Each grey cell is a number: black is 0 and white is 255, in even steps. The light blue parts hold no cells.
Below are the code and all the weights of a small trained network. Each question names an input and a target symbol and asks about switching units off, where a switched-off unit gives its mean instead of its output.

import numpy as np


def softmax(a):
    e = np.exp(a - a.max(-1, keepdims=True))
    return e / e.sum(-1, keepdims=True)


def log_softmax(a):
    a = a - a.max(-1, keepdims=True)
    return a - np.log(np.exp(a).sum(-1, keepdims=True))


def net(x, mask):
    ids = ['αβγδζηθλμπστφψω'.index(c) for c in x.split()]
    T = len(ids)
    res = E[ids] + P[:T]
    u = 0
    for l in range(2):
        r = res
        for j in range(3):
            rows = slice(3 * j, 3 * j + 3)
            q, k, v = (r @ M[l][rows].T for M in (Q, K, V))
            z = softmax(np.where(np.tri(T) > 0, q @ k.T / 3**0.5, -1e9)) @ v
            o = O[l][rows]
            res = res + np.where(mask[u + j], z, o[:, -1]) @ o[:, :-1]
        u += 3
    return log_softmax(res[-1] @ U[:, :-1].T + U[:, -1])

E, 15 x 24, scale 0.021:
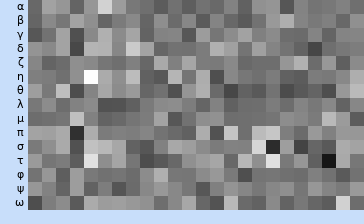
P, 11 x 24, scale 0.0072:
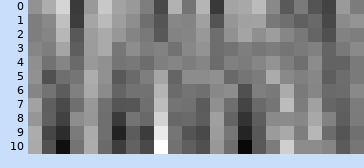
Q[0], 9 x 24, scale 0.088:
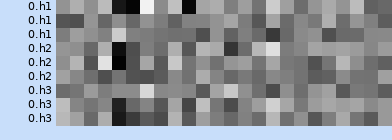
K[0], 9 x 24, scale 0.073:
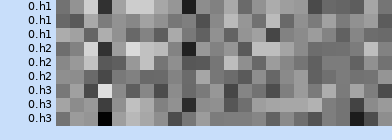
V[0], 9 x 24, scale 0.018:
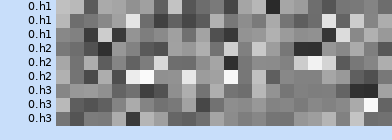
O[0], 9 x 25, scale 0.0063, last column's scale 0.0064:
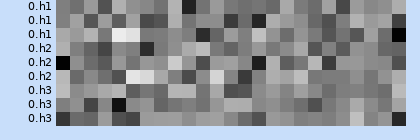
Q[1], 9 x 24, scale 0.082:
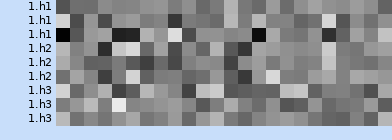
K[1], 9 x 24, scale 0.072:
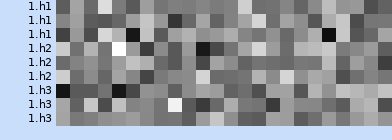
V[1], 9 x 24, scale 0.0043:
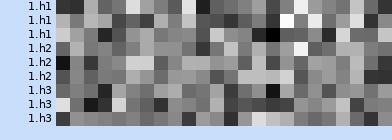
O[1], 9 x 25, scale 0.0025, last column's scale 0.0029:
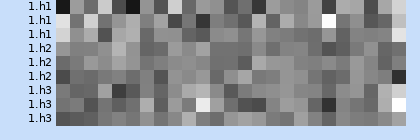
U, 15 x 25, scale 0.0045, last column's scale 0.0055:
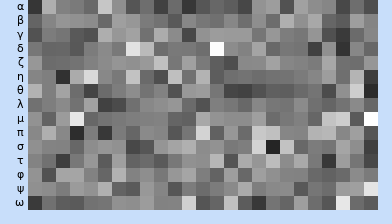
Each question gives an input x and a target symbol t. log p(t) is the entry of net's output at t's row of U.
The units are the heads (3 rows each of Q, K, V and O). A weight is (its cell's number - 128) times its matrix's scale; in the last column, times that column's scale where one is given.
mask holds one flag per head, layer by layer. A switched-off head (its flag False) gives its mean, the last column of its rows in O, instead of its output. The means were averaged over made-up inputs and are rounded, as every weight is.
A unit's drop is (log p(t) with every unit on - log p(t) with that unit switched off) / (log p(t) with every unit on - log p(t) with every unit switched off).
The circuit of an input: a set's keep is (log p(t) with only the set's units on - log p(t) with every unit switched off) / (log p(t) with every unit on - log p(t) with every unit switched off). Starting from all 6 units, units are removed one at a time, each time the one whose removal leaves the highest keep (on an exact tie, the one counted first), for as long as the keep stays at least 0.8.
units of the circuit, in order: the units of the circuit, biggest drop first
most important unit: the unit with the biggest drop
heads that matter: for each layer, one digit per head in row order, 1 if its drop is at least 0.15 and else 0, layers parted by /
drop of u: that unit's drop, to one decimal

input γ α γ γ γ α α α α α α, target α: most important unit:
0.h1
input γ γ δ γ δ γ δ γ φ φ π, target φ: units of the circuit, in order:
0.h2; 0.h1
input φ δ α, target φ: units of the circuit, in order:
0.h2; 0.h1
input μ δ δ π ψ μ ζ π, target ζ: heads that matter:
110 / 000
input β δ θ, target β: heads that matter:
011 / 000
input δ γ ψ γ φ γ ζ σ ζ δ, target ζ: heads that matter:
111 / 000
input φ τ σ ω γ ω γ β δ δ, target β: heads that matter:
010 / 000
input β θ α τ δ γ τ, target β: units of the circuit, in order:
0.h2; 0.h3
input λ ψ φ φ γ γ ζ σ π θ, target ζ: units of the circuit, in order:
0.h2; 0.h3
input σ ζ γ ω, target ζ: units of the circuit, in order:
0.h1; 0.h2
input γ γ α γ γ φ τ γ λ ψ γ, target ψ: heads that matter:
100 / 000
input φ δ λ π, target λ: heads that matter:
011 / 000
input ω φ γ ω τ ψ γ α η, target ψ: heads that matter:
101 / 000
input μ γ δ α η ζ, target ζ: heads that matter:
110 / 000
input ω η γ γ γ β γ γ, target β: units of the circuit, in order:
0.h2
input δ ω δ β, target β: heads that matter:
010 / 000
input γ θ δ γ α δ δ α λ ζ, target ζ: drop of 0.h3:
0.1
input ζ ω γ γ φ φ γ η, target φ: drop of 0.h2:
0.4
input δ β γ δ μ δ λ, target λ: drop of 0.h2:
1.0
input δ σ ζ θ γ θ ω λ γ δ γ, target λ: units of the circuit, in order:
0.h2
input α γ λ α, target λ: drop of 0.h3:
0.2
